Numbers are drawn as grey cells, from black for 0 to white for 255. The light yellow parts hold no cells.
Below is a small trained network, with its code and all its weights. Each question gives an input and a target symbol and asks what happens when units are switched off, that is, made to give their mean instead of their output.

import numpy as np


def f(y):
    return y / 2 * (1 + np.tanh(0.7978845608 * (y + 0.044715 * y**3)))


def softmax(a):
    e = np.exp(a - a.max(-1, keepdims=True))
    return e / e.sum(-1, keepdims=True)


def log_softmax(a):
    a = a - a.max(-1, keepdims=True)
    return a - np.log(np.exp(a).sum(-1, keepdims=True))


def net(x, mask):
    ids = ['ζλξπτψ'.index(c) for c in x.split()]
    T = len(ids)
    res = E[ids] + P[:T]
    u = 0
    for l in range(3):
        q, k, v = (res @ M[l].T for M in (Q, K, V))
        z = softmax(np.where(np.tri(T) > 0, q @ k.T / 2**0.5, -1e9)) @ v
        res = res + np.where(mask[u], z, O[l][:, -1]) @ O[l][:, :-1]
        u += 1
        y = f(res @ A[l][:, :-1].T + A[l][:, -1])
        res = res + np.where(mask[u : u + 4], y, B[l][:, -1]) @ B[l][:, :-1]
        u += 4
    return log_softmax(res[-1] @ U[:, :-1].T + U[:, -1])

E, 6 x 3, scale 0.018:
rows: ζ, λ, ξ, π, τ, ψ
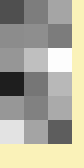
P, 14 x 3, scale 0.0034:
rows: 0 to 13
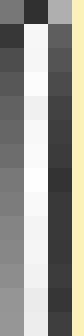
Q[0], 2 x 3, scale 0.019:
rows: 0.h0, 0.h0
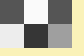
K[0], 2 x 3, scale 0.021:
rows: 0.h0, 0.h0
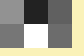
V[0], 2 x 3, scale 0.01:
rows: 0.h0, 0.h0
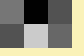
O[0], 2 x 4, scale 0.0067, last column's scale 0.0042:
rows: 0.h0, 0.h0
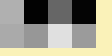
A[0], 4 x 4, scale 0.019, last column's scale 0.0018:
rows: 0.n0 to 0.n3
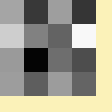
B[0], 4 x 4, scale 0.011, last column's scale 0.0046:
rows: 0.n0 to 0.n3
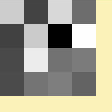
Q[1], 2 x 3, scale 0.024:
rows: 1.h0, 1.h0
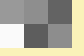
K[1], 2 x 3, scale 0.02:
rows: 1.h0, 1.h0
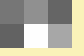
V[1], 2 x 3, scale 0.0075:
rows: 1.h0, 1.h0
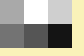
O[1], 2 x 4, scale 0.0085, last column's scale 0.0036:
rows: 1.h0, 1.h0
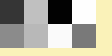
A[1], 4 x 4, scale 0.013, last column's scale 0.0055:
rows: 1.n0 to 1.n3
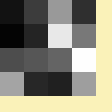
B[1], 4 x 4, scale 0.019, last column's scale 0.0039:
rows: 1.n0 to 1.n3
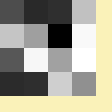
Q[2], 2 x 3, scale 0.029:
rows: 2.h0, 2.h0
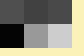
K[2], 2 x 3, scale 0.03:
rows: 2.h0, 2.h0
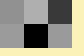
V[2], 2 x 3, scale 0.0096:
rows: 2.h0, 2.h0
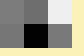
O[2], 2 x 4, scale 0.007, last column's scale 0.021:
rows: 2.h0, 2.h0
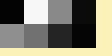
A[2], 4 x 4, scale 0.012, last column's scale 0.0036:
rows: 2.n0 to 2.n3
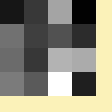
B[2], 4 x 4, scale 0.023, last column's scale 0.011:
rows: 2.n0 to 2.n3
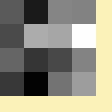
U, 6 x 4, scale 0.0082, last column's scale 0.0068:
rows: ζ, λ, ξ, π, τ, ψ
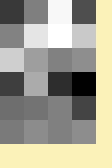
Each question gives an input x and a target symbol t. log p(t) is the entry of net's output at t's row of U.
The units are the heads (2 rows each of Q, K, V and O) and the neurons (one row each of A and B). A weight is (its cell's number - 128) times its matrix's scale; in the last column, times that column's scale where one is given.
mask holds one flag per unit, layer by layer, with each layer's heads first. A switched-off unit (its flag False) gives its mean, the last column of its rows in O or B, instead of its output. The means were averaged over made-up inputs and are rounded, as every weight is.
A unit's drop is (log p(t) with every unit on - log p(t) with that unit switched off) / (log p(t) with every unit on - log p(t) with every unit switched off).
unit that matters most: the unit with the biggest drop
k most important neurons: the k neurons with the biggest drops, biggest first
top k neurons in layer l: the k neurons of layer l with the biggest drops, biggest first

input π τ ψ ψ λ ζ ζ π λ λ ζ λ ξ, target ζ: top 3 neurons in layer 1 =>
1.n1, 1.n0, 1.n2
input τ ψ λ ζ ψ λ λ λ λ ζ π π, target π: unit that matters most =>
1.n0
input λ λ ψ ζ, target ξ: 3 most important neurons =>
0.n1, 1.n1, 2.n1
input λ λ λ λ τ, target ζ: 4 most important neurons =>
1.n1, 2.n3, 1.n0, 0.n3
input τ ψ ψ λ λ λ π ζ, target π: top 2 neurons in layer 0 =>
0.n0, 0.n1
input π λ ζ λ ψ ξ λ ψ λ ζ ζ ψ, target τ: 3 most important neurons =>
1.n3, 2.n2, 1.n1
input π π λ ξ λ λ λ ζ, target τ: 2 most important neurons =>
0.n1, 2.n2
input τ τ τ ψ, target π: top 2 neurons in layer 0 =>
0.n1, 0.n0
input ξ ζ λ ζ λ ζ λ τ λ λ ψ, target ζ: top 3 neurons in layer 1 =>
1.n3, 1.n1, 1.n2
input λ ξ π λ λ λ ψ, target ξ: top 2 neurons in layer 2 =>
2.n1, 2.n3
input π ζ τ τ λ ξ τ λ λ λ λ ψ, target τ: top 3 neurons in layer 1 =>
1.n3, 1.n1, 1.n0
